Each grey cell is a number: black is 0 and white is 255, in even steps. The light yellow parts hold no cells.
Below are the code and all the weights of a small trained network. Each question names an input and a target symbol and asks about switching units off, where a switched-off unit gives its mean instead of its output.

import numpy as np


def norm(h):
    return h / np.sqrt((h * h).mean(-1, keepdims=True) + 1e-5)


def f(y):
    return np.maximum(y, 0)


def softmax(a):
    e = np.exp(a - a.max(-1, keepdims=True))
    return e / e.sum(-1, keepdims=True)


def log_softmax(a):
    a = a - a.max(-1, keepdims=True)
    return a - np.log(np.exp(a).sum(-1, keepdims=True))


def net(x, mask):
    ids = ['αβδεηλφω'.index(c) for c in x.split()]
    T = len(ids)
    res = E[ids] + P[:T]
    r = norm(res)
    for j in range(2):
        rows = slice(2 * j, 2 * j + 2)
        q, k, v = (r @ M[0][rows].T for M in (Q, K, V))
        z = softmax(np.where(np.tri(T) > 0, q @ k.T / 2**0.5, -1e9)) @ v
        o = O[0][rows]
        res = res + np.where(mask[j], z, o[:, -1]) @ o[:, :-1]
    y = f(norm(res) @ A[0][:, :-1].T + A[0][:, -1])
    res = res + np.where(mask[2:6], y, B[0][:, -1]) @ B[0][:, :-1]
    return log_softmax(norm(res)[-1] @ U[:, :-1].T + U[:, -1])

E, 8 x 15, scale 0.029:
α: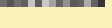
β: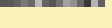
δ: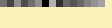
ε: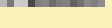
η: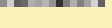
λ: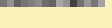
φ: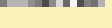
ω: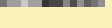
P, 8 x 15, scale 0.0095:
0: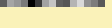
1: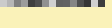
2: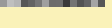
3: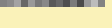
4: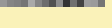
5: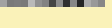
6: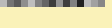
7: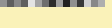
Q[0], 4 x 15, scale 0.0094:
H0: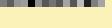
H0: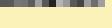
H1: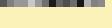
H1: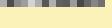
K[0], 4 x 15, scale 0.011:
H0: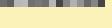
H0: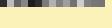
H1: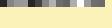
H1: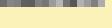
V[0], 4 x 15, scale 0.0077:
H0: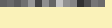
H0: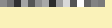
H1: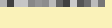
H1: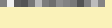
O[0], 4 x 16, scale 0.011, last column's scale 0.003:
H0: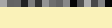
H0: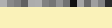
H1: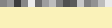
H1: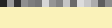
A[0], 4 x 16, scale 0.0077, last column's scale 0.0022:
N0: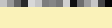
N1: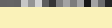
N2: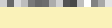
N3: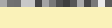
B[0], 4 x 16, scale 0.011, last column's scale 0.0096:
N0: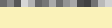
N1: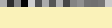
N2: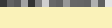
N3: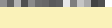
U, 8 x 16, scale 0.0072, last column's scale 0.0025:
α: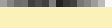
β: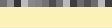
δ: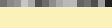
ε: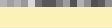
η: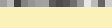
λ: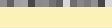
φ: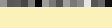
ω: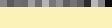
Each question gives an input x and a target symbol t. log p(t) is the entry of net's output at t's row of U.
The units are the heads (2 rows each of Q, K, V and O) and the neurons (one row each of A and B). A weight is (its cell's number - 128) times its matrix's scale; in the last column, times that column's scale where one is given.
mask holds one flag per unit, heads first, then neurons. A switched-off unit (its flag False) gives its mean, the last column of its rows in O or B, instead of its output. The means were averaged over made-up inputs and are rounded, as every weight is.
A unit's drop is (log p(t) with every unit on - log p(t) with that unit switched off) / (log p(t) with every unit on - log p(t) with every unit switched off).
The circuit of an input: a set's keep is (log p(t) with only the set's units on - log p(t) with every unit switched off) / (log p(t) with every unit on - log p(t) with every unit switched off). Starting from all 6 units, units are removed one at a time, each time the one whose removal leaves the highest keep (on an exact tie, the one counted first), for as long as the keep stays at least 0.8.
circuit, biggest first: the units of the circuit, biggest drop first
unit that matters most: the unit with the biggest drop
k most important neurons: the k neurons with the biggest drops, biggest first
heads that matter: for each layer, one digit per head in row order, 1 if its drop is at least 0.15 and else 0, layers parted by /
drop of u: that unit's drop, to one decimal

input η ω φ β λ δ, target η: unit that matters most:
H1
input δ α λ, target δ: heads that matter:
10
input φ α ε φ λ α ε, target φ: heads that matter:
11
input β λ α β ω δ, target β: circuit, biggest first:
H0, N0, H1
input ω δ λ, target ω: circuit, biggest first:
H0, N1
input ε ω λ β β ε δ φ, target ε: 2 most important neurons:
N3, N0
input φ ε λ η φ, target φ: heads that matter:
11
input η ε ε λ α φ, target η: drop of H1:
0.5
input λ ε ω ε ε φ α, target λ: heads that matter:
01
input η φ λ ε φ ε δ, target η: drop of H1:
0.7
